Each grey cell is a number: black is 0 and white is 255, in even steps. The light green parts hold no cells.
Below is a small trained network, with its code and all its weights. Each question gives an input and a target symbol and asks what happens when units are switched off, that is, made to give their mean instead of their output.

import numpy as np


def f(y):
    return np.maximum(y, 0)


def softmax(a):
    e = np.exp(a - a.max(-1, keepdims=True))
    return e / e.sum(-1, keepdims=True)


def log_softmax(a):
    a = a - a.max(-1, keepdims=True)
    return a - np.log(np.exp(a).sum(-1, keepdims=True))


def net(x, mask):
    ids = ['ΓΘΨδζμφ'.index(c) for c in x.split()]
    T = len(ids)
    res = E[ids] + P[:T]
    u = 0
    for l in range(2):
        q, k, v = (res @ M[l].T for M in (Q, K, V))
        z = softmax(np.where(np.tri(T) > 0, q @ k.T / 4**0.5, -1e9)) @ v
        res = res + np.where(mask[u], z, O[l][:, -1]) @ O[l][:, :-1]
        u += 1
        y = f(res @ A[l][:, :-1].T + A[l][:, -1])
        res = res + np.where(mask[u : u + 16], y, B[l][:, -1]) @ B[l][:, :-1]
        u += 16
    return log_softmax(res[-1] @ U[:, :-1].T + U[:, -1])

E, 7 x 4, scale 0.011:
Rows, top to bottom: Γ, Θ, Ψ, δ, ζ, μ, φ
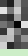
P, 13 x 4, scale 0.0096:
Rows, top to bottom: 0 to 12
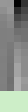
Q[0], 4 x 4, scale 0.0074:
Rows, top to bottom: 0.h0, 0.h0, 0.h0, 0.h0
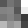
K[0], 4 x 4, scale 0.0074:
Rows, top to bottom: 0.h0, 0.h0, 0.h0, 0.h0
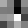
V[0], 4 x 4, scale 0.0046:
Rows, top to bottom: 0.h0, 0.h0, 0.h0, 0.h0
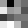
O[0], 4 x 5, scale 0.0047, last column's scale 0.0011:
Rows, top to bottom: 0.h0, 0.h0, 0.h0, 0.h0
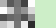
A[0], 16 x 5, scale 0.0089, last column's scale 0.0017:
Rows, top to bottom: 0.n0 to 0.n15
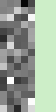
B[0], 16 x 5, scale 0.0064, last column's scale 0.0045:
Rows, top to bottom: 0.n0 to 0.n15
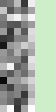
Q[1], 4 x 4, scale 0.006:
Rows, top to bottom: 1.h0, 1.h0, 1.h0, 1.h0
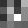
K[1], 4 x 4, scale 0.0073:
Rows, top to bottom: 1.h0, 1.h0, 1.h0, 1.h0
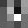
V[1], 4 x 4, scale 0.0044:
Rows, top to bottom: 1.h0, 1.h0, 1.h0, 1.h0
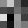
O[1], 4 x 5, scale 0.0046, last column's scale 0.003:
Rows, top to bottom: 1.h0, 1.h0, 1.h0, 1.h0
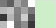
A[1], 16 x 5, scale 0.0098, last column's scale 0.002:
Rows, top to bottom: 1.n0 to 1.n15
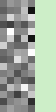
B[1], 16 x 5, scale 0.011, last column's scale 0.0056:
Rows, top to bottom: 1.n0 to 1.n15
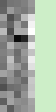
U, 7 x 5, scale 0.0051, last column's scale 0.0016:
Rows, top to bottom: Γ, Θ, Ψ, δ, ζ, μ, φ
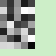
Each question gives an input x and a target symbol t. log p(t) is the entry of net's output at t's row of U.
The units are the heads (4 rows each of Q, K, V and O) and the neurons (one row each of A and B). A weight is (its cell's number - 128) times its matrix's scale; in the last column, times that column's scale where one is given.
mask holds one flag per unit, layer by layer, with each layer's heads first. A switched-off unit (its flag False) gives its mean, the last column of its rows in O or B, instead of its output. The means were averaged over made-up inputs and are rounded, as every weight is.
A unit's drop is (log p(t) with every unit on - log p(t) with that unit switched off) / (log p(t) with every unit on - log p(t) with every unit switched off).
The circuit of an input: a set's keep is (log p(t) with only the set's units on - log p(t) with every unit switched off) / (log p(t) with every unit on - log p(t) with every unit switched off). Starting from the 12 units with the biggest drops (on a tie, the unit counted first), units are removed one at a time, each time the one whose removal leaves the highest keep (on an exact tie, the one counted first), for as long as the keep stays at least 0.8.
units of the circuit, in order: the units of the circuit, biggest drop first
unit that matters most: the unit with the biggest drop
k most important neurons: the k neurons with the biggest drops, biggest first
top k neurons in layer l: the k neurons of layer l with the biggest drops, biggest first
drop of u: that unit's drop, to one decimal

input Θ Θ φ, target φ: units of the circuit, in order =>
[0.n2; 0.h0; 0.n9]
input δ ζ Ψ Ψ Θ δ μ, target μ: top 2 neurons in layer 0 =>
[0.n0; 0.n4]
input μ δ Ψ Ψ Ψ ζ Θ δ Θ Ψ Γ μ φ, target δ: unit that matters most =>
0.n2
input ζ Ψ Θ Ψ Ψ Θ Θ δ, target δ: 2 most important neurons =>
[1.n4; 1.n2]
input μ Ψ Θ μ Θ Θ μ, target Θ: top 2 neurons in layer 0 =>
[0.n2; 0.n14]
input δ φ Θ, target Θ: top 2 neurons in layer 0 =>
[0.n2; 0.n4]
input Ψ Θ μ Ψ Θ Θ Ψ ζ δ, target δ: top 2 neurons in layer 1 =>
[1.n4; 1.n2]
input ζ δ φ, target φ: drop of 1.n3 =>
-0.1
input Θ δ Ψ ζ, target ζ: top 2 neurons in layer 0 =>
[0.n11; 0.n6]
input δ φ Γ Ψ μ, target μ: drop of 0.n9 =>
-0.1
